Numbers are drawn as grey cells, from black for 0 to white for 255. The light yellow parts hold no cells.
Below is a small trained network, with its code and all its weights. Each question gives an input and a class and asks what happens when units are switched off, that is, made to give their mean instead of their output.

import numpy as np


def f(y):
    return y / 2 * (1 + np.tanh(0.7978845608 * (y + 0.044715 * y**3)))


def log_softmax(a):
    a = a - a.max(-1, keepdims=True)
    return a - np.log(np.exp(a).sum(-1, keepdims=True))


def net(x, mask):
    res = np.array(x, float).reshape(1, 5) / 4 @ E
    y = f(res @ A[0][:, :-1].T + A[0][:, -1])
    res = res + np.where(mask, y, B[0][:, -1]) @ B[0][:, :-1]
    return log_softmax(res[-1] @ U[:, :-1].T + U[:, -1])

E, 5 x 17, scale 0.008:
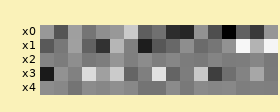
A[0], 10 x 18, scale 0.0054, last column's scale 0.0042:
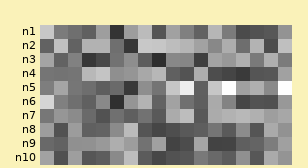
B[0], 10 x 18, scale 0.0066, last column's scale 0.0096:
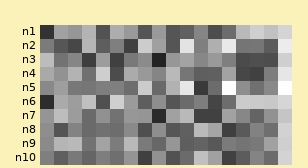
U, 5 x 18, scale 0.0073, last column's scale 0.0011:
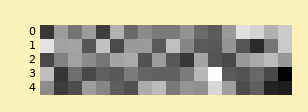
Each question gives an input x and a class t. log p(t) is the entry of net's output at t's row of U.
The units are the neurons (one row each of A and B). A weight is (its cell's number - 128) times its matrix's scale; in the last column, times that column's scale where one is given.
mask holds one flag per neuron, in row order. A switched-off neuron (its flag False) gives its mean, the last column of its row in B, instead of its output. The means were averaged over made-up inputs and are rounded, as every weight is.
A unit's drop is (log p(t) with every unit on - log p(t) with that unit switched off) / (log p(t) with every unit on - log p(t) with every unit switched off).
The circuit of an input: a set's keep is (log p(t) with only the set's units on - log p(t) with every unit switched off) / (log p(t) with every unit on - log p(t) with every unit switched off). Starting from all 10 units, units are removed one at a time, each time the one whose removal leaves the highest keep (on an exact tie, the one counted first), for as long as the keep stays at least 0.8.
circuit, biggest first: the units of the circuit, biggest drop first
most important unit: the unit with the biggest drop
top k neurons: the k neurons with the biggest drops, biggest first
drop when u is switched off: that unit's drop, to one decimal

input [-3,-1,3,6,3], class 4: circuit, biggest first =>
n6; n2
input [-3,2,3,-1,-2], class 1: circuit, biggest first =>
n6
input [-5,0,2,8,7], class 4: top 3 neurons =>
n2; n6; n1
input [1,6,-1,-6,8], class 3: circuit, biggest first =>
n8; n10
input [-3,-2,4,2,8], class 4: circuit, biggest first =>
n2; n9
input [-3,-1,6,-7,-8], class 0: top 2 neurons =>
n6; n1
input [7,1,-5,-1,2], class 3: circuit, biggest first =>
n8; n10
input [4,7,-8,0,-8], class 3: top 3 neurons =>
n6; n1; n3
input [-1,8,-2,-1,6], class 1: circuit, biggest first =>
n3; n6
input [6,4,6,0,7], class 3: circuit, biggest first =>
n6; n8
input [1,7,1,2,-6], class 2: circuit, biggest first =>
n2; n5
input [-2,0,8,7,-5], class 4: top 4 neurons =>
n6; n1; n2; n7
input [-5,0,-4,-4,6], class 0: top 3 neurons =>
n4; n6; n1
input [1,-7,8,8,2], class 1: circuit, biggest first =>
n4
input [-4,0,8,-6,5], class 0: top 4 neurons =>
n6; n1; n4; n9
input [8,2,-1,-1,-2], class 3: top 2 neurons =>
n6; n1
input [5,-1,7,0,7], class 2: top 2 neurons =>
n5; n3
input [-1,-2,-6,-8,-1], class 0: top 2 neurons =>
n6; n1
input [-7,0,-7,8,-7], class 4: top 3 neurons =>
n2; n6; n1
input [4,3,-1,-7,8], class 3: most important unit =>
n3
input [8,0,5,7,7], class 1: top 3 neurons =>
n4; n6; n1
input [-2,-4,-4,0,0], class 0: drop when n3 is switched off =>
0.3
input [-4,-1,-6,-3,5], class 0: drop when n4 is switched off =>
0.2
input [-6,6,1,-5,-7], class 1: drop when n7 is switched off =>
0.0
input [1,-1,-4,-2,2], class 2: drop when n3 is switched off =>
0.1
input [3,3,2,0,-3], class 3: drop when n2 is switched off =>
-0.1
